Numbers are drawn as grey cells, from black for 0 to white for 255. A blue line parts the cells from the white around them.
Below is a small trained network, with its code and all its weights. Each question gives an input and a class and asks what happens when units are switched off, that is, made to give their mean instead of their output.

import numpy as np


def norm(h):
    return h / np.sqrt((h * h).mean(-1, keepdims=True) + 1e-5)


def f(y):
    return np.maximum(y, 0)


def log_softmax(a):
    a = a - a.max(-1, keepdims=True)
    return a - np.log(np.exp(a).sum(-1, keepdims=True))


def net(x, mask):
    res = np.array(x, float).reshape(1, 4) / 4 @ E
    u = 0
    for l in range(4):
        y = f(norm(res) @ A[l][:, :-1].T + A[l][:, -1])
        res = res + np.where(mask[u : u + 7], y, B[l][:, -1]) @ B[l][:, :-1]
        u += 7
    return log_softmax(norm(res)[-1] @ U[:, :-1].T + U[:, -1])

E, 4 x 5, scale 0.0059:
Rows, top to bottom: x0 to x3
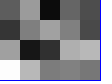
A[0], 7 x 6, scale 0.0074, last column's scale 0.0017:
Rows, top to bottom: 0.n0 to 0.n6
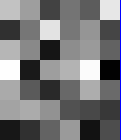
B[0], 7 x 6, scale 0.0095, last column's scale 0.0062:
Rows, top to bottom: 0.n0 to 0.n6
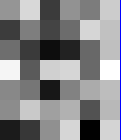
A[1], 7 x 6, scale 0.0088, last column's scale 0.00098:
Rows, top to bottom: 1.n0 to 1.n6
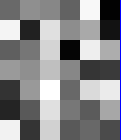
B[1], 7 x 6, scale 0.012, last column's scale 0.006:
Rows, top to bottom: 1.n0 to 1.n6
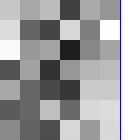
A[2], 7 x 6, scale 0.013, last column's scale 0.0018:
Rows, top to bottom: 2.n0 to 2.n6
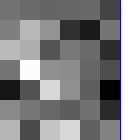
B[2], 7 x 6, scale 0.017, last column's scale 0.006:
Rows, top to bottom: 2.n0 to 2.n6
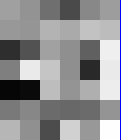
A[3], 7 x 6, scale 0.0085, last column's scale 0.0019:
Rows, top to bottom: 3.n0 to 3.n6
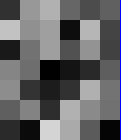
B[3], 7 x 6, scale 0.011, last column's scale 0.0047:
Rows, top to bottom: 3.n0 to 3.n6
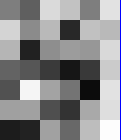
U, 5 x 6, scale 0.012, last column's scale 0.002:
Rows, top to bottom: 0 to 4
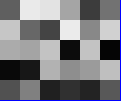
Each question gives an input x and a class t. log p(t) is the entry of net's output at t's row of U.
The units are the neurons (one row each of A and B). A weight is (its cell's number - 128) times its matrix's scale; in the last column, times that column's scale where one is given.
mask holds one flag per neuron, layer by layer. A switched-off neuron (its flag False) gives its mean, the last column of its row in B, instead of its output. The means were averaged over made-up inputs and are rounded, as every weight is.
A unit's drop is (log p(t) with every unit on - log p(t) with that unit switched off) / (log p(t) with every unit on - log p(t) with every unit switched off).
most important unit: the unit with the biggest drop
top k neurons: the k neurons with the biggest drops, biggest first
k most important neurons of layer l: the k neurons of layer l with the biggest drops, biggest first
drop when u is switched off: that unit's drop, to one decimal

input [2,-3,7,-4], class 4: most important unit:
0.n2
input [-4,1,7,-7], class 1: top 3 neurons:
0.n3, 2.n6, 1.n1
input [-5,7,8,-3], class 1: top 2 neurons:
0.n3, 2.n6
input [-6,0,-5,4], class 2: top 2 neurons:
0.n3, 1.n4
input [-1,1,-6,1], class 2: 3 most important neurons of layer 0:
0.n0, 0.n6, 0.n3
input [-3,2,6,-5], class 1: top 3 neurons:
0.n3, 2.n6, 1.n1
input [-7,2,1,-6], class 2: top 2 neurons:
0.n1, 1.n4
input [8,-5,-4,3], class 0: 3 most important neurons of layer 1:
1.n1, 1.n4, 1.n6
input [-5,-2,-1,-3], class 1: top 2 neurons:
0.n3, 1.n1
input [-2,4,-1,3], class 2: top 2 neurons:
0.n3, 0.n0
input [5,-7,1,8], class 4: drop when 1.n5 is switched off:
0.0
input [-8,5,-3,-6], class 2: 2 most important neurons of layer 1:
1.n4, 1.n2
